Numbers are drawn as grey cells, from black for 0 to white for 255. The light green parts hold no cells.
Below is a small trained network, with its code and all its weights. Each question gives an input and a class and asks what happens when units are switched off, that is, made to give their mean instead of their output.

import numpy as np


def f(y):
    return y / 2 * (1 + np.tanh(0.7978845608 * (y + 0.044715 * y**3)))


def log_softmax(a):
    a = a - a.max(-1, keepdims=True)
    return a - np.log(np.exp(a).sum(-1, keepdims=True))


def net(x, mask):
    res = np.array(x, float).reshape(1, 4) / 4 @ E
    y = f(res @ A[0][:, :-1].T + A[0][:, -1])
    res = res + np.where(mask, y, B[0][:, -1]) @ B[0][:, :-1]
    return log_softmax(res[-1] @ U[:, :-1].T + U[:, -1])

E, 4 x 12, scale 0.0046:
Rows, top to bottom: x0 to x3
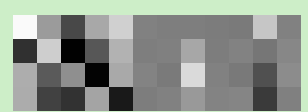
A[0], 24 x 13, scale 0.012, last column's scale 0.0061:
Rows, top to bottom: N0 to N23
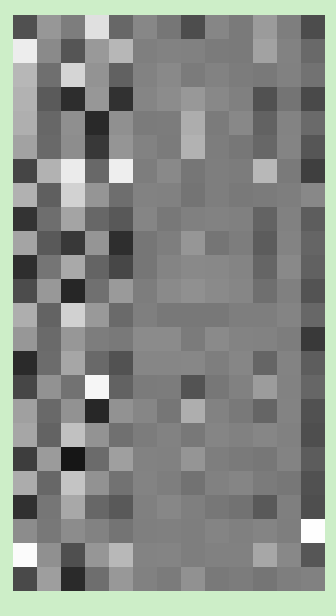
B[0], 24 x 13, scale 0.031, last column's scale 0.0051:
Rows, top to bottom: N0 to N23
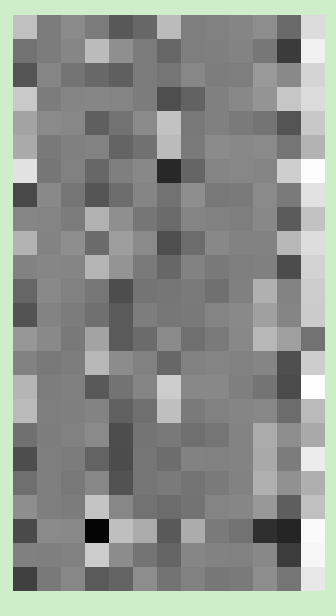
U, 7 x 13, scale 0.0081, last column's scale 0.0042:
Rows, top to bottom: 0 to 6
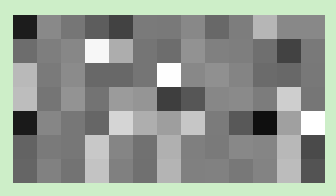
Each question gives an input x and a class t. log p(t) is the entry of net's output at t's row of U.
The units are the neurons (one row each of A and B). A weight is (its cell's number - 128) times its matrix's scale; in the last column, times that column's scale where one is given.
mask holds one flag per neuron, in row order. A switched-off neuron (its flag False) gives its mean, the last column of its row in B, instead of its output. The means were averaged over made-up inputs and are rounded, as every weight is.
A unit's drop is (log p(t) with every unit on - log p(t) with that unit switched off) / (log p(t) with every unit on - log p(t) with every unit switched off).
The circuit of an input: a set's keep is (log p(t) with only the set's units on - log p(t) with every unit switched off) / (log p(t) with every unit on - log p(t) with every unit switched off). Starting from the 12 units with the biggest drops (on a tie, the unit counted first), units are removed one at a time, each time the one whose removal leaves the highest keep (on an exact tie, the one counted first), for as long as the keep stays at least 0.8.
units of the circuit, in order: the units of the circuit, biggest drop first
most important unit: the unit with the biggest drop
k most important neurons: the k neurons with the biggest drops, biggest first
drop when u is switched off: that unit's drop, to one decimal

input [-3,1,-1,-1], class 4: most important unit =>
N22
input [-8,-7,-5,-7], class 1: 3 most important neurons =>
(N10, N14, N20)
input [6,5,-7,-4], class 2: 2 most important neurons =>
(N15, N0)
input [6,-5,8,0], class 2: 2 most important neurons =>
(N4, N16)
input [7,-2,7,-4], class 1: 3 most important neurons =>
(N22, N1, N15)
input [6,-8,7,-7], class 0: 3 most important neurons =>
(N7, N2, N12)
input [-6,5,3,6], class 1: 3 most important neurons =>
(N6, N10, N14)
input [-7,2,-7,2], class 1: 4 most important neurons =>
(N10, N14, N20, N8)
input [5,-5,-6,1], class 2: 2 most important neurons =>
(N15, N0)
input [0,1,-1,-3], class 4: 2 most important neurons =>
(N3, N9)
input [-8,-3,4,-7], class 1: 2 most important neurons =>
(N10, N14)
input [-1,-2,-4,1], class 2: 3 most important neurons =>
(N15, N0, N23)
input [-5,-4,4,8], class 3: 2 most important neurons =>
(N3, N9)
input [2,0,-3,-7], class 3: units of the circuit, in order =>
(N6)
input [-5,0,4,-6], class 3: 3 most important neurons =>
(N6, N22, N1)
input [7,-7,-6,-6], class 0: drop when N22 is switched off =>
-0.1
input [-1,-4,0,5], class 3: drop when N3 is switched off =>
0.6
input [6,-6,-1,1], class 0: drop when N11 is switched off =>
-0.1
